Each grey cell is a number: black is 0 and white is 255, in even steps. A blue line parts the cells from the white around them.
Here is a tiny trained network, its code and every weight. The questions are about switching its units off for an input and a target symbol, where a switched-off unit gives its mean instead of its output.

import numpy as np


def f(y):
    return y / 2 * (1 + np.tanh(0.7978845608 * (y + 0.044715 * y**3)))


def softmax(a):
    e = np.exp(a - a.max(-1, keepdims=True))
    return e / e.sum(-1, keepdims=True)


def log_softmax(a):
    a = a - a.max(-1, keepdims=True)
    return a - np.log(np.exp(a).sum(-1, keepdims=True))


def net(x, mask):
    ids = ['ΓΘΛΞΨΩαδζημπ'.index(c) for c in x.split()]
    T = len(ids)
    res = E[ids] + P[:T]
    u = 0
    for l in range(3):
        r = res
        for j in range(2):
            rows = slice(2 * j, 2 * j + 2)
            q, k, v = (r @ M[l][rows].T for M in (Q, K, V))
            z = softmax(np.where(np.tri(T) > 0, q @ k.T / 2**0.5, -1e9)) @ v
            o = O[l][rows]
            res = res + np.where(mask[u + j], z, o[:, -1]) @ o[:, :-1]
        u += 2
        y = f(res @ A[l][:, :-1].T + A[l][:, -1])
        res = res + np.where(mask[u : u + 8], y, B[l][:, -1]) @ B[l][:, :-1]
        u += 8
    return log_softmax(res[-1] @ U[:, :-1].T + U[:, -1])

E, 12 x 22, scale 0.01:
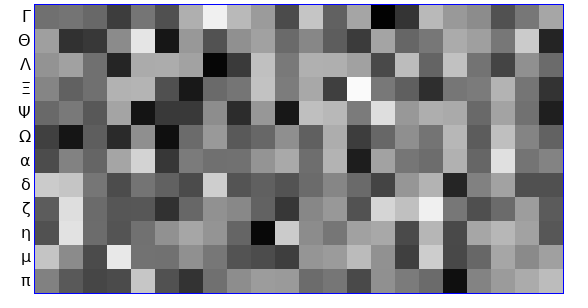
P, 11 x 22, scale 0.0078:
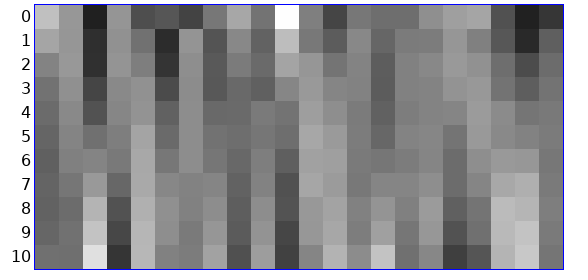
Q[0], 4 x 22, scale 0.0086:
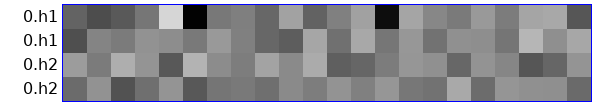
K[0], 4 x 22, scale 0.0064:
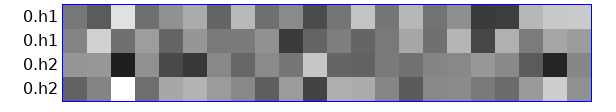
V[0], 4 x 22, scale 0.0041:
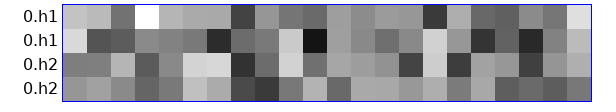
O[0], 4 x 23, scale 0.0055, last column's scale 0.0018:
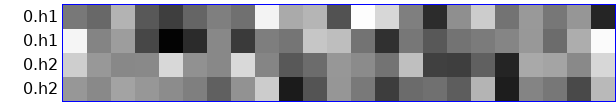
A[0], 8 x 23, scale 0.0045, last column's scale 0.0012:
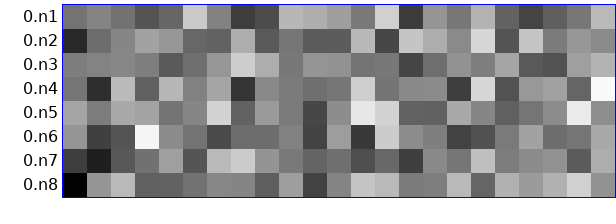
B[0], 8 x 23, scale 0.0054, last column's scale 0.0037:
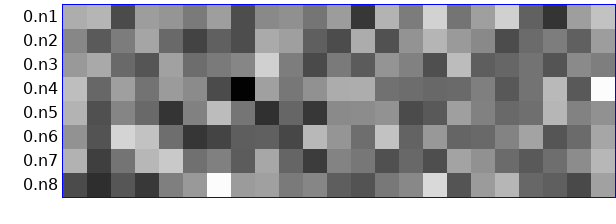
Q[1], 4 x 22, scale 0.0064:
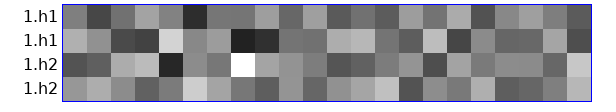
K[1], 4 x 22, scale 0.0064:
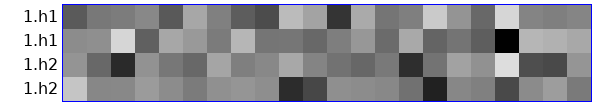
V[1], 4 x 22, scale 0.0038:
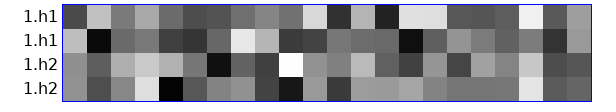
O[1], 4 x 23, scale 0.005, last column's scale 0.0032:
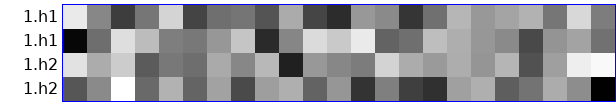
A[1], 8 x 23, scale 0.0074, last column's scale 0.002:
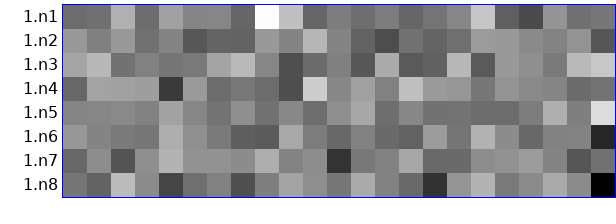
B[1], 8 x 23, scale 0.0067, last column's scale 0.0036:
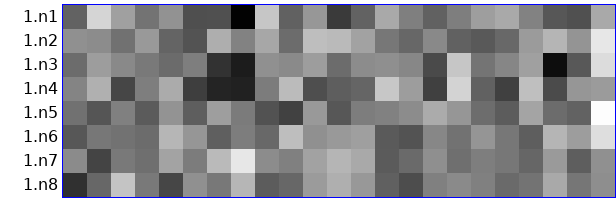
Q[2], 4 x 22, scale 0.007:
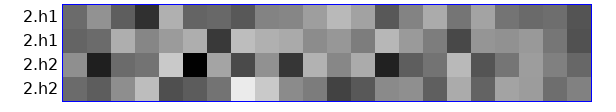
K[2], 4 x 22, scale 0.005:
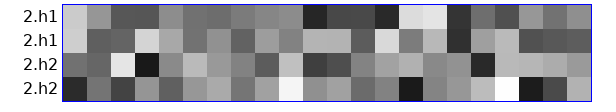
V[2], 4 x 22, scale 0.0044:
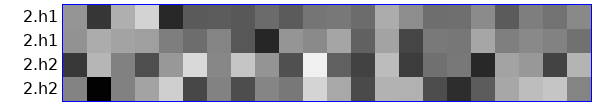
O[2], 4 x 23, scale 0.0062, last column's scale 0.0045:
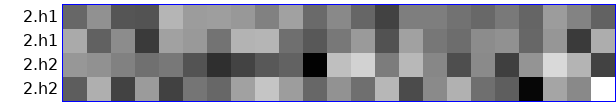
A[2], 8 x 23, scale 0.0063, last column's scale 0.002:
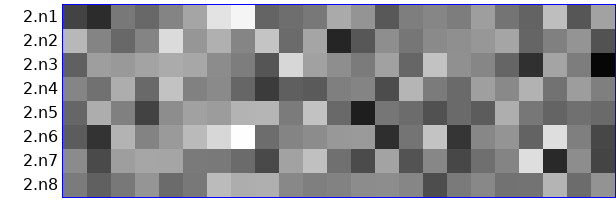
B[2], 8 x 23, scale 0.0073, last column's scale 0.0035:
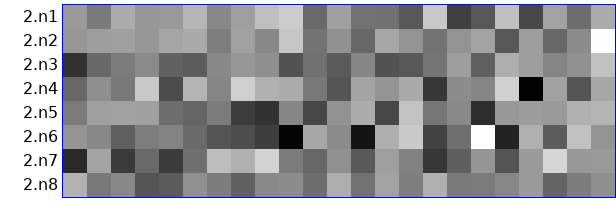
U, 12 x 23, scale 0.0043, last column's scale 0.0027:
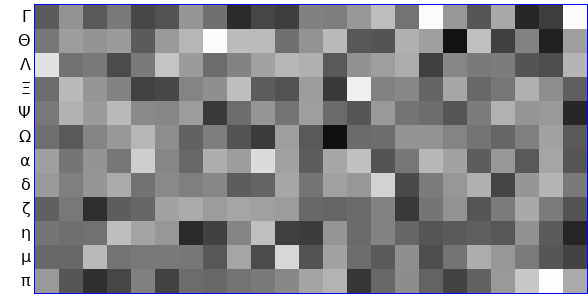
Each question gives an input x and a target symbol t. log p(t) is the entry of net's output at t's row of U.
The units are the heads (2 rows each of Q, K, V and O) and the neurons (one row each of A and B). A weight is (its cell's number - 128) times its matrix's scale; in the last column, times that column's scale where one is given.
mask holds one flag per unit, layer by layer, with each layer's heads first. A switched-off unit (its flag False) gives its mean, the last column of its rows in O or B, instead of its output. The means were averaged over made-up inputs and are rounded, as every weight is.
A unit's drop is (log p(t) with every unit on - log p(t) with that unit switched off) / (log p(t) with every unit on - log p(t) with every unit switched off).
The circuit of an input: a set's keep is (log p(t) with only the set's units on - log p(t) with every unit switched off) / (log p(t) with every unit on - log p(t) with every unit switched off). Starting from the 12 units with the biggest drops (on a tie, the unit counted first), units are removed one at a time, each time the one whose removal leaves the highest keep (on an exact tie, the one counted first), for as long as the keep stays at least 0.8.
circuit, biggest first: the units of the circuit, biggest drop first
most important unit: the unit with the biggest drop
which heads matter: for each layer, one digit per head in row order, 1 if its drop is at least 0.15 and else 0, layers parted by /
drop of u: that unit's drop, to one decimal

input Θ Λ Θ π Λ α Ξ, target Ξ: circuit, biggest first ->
0.n6; 2.n7
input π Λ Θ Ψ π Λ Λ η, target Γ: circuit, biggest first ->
1.n3; 1.n4
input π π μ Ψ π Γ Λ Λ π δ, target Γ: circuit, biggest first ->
1.n3; 0.n4; 1.n6
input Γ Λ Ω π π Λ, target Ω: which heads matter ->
01 / 10 / 01
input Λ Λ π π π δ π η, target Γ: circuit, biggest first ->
1.n4; 1.n3
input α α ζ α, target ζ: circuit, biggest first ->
2.h2; 2.n7; 2.n4; 1.h1
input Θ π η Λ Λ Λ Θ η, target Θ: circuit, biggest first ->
0.h1; 1.n7; 2.n1
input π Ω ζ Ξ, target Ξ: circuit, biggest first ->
2.n7; 0.n6
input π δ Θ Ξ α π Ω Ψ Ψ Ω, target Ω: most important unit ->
2.n6
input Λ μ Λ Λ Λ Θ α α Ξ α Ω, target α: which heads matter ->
00 / 11 / 01
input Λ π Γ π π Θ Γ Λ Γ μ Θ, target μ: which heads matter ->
10 / 00 / 00
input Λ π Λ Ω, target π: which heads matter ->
00 / 00 / 01
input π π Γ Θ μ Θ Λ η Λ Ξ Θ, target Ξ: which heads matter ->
01 / 01 / 01
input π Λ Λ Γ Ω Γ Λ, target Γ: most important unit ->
1.n4
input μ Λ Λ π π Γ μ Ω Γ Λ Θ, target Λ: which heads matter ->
01 / 01 / 01
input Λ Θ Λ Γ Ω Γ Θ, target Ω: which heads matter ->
10 / 10 / 00
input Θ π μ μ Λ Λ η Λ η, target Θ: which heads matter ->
10 / 01 / 00
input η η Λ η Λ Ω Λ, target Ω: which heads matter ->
00 / 10 / 01
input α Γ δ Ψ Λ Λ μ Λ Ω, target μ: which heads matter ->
10 / 00 / 00
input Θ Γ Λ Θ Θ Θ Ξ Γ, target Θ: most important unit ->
1.h1
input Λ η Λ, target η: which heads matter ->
00 / 01 / 01
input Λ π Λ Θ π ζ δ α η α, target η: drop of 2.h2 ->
0.5
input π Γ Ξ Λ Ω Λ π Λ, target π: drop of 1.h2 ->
0.0
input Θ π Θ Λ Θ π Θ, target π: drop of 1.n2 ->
0.1
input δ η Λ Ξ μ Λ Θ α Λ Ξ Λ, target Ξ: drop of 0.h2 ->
0.2
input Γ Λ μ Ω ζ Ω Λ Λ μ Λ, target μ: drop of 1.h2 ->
0.4
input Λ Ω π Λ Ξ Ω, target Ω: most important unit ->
0.h1
